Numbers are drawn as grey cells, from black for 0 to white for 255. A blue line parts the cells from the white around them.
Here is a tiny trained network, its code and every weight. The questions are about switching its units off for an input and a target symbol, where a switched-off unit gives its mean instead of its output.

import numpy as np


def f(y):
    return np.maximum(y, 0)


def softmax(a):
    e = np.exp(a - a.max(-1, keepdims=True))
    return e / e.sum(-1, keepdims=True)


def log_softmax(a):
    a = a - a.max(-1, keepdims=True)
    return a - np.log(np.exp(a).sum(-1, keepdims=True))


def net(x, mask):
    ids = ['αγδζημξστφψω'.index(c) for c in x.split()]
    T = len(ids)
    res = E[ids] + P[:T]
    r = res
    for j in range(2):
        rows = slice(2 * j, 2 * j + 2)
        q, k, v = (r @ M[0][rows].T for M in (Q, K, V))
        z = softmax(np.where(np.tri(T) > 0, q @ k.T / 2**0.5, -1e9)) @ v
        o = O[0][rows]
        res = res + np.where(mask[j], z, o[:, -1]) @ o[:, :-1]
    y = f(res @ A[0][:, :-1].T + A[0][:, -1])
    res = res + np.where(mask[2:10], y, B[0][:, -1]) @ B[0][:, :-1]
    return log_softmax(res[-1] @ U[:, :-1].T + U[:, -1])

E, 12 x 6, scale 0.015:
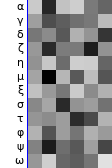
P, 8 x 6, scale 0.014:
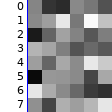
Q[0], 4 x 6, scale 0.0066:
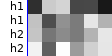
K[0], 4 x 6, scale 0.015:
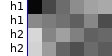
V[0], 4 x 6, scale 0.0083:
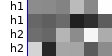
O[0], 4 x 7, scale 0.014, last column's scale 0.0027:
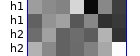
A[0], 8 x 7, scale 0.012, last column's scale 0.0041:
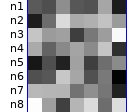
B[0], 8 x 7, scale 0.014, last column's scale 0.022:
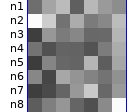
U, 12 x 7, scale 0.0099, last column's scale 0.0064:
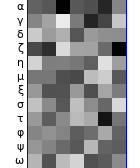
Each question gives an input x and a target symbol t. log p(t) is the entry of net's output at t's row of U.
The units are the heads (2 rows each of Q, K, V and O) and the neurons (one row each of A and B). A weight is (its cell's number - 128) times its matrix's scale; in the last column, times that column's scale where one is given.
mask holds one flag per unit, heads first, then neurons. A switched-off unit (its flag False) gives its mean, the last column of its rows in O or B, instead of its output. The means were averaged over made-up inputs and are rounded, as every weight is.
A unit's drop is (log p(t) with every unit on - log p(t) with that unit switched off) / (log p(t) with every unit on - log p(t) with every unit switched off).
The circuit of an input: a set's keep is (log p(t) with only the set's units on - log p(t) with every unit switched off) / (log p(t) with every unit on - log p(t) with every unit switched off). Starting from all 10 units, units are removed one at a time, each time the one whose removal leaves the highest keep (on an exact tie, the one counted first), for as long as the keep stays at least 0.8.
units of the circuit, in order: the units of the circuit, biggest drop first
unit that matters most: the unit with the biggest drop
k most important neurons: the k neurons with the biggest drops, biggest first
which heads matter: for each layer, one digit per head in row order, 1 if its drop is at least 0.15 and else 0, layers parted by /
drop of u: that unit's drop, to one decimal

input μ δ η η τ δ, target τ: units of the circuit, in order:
(h2; n8; n6)
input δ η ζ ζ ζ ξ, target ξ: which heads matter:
11
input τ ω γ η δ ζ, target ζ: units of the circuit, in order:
(n5; n6; n1)
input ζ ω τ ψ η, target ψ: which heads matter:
10
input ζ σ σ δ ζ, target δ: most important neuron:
(n2)
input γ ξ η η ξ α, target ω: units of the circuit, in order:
(n6; h1)
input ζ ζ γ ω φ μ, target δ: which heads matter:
00
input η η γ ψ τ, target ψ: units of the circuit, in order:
(h1; n8)
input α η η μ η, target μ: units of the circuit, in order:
(h1; h2)
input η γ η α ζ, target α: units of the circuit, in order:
(h2; n4; n3)
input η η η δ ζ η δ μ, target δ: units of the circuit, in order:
(n2; h1)
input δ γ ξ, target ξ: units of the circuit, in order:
(h1; n4)
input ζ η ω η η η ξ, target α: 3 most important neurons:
(n7; n4; n2)
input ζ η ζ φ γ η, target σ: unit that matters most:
n8
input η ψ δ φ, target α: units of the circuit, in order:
(n2; n3)
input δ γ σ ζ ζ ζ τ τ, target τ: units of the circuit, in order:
(h1; h2; n8)
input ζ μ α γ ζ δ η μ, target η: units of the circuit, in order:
(n2; h1)
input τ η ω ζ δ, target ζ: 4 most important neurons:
(n2; n7; n8; n4)
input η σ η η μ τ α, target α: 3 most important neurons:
(n7; n4; n2)
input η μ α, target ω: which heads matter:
00
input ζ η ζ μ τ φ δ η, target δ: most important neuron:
(n2)
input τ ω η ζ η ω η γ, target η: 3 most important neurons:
(n2; n5; n7)
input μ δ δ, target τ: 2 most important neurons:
(n8; n5)
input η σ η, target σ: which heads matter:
01
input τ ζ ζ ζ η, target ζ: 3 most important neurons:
(n7; n8; n2)
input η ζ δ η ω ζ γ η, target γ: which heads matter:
01
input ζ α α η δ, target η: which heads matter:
10
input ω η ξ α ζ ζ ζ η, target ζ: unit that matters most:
h2
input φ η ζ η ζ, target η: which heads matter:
11
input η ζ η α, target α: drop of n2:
0.2
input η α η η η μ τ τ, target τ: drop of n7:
0.2
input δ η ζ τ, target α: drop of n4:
-0.1
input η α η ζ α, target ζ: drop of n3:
0.0
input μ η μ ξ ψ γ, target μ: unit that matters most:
n1
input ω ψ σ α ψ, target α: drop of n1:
0.1
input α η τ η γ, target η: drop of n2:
0.4
